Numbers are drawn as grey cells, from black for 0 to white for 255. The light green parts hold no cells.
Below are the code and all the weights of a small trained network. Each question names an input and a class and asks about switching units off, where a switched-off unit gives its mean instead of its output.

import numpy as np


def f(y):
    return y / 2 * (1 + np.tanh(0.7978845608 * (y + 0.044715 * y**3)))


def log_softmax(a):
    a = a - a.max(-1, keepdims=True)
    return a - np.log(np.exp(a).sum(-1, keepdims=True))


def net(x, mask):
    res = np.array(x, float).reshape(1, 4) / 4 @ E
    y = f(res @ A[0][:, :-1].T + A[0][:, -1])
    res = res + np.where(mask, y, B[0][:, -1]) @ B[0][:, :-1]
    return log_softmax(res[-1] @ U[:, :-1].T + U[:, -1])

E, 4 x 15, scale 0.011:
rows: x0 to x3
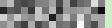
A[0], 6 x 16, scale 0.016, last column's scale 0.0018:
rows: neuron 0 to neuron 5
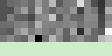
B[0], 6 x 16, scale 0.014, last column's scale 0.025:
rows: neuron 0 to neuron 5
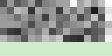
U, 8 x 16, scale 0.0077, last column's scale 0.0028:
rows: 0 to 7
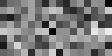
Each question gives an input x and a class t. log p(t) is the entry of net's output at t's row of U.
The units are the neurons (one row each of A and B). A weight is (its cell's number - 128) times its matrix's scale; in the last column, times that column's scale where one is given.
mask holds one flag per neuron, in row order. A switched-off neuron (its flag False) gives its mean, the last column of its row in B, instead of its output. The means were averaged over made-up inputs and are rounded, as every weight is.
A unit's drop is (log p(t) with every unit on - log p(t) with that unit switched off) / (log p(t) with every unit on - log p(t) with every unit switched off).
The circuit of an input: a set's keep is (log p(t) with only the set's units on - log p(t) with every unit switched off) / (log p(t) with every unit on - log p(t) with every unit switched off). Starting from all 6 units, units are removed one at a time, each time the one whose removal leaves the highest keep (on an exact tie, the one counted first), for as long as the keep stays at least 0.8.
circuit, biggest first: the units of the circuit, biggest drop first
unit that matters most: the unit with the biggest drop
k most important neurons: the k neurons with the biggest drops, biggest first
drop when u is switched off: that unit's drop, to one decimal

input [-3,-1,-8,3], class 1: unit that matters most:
neuron 5
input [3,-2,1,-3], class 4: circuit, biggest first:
(neuron 5; neuron 0; neuron 2; neuron 1)
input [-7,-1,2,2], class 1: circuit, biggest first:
(neuron 0; neuron 1)
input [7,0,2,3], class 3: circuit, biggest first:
(neuron 5; neuron 0; neuron 1)
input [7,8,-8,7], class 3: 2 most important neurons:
(neuron 2; neuron 4)
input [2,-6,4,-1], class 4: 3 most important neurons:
(neuron 5; neuron 0; neuron 2)
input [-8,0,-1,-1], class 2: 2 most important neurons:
(neuron 4; neuron 3)
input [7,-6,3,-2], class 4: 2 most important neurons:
(neuron 5; neuron 0)
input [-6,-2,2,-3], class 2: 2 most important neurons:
(neuron 4; neuron 3)
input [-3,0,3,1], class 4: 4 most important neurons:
(neuron 0; neuron 5; neuron 1; neuron 2)
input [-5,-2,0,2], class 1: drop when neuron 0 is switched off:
0.1
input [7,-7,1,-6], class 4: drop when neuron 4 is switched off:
0.0
